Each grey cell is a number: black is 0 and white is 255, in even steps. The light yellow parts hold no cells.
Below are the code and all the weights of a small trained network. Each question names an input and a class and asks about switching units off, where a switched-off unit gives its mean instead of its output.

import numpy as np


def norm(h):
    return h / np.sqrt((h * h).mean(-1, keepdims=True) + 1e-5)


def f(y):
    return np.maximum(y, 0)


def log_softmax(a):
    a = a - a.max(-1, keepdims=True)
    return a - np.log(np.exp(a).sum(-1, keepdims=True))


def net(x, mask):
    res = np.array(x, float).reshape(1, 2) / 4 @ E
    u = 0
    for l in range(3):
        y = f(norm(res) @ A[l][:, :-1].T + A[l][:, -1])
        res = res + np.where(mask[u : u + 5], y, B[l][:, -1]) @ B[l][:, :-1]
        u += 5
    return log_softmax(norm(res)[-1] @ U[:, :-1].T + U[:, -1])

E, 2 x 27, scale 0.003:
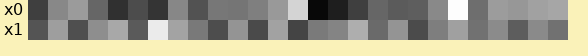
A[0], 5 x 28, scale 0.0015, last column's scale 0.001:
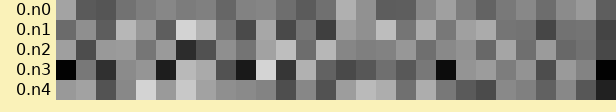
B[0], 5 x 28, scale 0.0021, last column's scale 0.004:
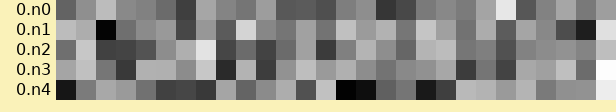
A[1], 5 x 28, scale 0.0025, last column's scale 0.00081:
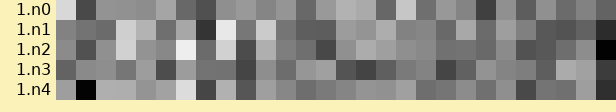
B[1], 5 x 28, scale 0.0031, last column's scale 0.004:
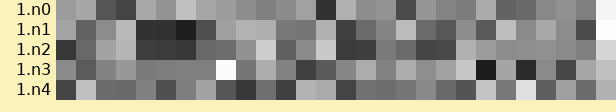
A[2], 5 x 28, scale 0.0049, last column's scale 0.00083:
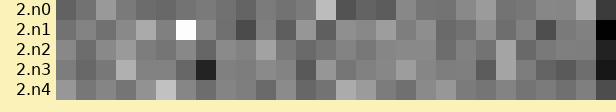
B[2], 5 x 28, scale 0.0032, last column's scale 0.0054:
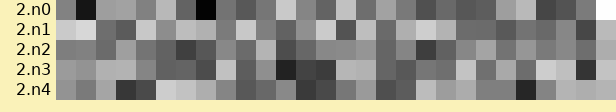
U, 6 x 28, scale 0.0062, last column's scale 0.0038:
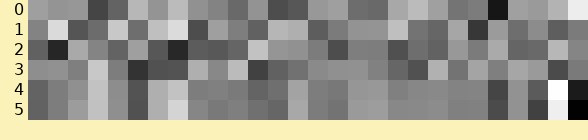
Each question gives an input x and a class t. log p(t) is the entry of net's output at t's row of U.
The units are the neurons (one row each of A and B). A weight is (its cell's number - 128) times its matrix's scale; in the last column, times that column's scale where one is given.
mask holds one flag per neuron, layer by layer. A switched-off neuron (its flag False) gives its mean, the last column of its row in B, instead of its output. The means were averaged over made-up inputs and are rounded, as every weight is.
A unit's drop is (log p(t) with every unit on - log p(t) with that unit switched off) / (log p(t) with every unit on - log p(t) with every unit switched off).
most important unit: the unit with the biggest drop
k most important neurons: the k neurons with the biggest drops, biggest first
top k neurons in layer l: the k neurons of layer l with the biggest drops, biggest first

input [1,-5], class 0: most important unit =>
0.n4
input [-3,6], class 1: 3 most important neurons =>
(0.n1; 0.n3; 2.n1)
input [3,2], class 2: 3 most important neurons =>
(1.n0; 0.n1; 0.n2)
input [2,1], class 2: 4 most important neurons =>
(1.n0; 0.n1; 0.n2; 2.n1)
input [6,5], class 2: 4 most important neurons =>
(1.n0; 2.n0; 1.n3; 0.n2)
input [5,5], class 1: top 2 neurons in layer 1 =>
(1.n1; 1.n2)
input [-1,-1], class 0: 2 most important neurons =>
(1.n2; 1.n1)
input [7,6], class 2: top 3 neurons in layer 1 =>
(1.n0; 1.n3; 1.n4)
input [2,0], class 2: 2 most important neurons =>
(1.n0; 1.n1)
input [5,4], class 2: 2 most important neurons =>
(1.n0; 2.n0)
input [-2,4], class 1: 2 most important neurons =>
(0.n1; 0.n3)
